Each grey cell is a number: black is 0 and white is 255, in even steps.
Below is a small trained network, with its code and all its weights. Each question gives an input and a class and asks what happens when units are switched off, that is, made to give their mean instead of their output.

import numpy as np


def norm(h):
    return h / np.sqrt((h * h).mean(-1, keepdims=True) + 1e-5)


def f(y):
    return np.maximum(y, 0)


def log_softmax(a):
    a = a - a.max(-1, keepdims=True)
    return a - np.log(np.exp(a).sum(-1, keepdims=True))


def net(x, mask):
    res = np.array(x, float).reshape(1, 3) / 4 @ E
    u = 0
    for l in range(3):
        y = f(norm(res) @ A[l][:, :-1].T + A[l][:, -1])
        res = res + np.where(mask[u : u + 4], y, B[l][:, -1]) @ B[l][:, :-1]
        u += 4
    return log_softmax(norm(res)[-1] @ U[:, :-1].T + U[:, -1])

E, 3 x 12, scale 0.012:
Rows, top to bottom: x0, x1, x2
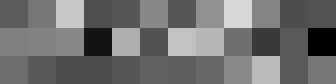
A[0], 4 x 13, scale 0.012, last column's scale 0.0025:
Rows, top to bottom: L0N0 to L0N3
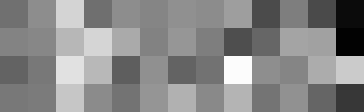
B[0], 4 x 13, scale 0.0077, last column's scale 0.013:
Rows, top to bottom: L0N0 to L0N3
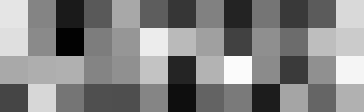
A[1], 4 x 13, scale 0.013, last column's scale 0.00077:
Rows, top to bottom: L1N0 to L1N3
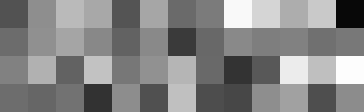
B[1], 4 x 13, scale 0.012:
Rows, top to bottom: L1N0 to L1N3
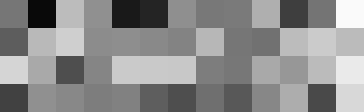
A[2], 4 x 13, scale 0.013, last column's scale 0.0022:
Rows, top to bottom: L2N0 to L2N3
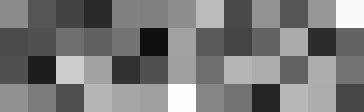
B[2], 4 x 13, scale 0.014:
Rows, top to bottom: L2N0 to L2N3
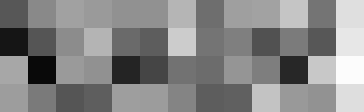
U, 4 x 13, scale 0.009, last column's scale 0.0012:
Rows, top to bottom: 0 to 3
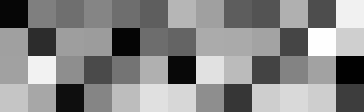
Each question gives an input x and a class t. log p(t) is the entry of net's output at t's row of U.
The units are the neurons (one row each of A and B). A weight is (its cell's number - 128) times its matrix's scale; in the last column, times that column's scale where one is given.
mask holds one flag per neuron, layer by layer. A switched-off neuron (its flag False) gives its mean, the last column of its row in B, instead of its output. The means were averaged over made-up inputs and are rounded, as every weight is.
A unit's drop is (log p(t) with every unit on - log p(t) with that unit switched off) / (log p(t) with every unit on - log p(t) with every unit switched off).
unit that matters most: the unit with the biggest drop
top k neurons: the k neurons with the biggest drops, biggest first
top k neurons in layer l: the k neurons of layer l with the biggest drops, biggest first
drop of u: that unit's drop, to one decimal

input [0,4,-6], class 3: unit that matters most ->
L1N0
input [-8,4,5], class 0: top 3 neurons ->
[L1N3; L0N1; L2N1]
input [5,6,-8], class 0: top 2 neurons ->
[L0N2; L1N2]
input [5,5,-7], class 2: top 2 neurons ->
[L1N0; L0N3]
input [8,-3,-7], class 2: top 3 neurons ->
[L0N0; L0N3; L2N2]
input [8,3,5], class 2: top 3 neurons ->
[L1N0; L2N2; L2N1]
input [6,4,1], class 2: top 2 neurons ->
[L1N0; L0N3]
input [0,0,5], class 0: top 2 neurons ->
[L0N2; L1N0]
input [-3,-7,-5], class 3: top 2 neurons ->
[L0N1; L1N2]
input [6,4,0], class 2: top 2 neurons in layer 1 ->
[L1N0; L1N3]
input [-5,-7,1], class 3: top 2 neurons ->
[L1N2; L0N1]
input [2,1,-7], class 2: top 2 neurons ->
[L0N3; L1N2]
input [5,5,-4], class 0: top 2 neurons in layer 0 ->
[L0N2; L0N0]
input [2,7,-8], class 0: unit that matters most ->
L0N2
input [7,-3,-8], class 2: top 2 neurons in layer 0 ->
[L0N0; L0N3]
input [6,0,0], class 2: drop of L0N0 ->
0.4
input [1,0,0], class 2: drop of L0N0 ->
0.2
